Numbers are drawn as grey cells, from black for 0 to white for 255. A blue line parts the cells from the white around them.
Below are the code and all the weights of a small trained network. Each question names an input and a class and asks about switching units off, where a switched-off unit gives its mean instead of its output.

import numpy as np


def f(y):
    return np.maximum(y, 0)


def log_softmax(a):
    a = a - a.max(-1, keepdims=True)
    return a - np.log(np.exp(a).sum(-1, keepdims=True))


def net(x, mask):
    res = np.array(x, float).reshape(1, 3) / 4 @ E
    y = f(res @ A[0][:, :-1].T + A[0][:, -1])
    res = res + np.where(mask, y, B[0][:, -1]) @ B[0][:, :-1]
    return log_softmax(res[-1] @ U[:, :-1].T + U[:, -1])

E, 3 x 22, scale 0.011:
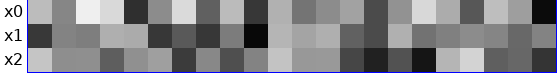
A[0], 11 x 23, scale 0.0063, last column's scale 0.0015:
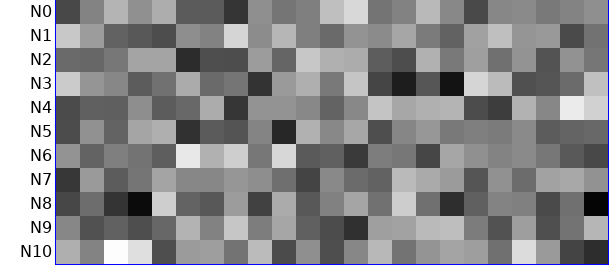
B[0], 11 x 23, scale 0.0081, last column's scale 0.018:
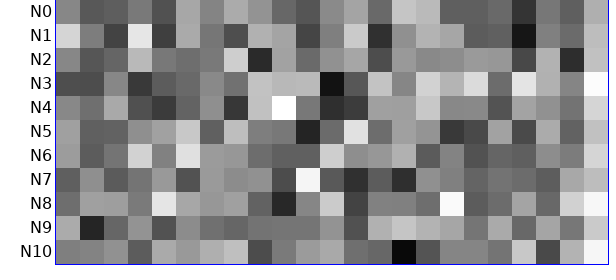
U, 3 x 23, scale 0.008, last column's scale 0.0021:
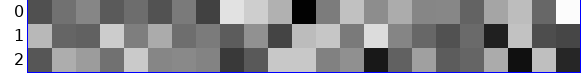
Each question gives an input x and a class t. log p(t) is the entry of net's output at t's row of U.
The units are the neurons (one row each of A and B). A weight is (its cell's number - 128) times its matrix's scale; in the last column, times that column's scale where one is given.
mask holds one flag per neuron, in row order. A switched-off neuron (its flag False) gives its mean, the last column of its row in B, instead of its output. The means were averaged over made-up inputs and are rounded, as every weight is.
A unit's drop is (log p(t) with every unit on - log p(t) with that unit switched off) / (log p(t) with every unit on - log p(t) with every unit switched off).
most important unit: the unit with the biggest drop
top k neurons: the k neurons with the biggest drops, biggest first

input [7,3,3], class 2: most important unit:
N10
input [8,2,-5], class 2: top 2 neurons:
(N10; N3)
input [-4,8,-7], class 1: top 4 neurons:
(N3; N5; N0; N2)
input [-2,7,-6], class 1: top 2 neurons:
(N3; N5)
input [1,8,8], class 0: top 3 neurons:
(N3; N6; N1)
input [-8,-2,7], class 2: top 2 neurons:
(N8; N4)
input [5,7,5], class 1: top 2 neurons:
(N5; N2)
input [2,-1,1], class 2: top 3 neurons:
(N4; N3; N5)
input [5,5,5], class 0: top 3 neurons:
(N3; N8; N6)
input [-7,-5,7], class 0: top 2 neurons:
(N3; N10)
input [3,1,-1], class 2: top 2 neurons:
(N3; N10)
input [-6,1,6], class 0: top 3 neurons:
(N3; N10; N6)
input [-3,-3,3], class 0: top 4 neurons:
(N10; N3; N5; N2)
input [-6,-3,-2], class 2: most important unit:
N8
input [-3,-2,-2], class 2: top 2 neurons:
(N3; N5)
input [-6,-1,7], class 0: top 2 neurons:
(N3; N10)
